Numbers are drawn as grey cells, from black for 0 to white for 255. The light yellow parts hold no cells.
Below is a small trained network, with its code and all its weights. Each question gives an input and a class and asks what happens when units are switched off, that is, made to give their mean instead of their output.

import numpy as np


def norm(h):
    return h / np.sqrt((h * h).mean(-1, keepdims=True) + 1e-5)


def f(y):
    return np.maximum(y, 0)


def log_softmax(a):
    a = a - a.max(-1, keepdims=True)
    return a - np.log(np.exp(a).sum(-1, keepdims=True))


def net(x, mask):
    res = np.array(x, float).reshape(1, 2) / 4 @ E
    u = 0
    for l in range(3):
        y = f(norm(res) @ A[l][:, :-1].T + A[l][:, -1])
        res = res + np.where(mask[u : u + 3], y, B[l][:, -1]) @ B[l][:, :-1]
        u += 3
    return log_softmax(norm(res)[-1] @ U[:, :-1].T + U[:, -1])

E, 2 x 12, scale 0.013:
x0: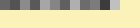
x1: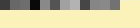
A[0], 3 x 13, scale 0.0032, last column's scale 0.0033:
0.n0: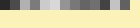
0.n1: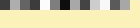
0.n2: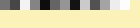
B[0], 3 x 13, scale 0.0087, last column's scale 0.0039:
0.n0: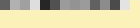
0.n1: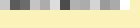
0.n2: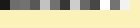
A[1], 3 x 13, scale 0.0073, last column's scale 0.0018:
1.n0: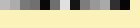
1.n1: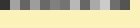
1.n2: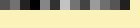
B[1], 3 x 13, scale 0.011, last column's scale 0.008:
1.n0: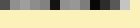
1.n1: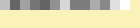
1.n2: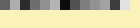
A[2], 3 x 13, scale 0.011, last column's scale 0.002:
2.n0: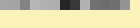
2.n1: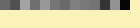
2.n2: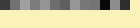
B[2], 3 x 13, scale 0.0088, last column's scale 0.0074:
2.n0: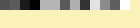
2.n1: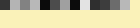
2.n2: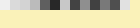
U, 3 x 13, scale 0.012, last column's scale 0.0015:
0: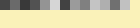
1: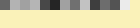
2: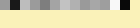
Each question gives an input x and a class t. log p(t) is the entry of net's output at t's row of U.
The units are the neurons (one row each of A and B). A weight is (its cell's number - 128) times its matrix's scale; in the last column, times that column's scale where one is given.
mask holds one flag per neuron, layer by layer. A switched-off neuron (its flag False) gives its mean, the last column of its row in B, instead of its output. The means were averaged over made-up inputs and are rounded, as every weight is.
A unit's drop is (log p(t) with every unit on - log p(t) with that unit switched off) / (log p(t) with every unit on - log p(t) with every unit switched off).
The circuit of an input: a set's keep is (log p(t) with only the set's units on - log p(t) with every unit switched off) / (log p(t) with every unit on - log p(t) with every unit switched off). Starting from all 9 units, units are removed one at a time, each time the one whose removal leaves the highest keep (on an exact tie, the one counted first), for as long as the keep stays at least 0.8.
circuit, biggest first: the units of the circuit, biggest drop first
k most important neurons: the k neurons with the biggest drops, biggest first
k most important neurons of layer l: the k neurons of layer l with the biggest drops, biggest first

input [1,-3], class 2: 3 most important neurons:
(0.n2 1.n2 0.n1)
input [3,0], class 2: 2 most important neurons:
(0.n0 1.n0)
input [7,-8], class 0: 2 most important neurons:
(2.n0 1.n0)
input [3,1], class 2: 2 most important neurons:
(0.n0 1.n0)
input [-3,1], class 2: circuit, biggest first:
(1.n1)
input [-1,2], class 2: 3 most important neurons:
(0.n1 1.n2 2.n0)
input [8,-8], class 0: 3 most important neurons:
(2.n0 1.n0 1.n1)
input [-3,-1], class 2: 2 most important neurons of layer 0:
(0.n2 0.n0)
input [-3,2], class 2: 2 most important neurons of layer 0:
(0.n1 0.n0)
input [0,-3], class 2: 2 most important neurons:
(0.n2 1.n2)
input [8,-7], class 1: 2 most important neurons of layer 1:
(1.n2 1.n1)
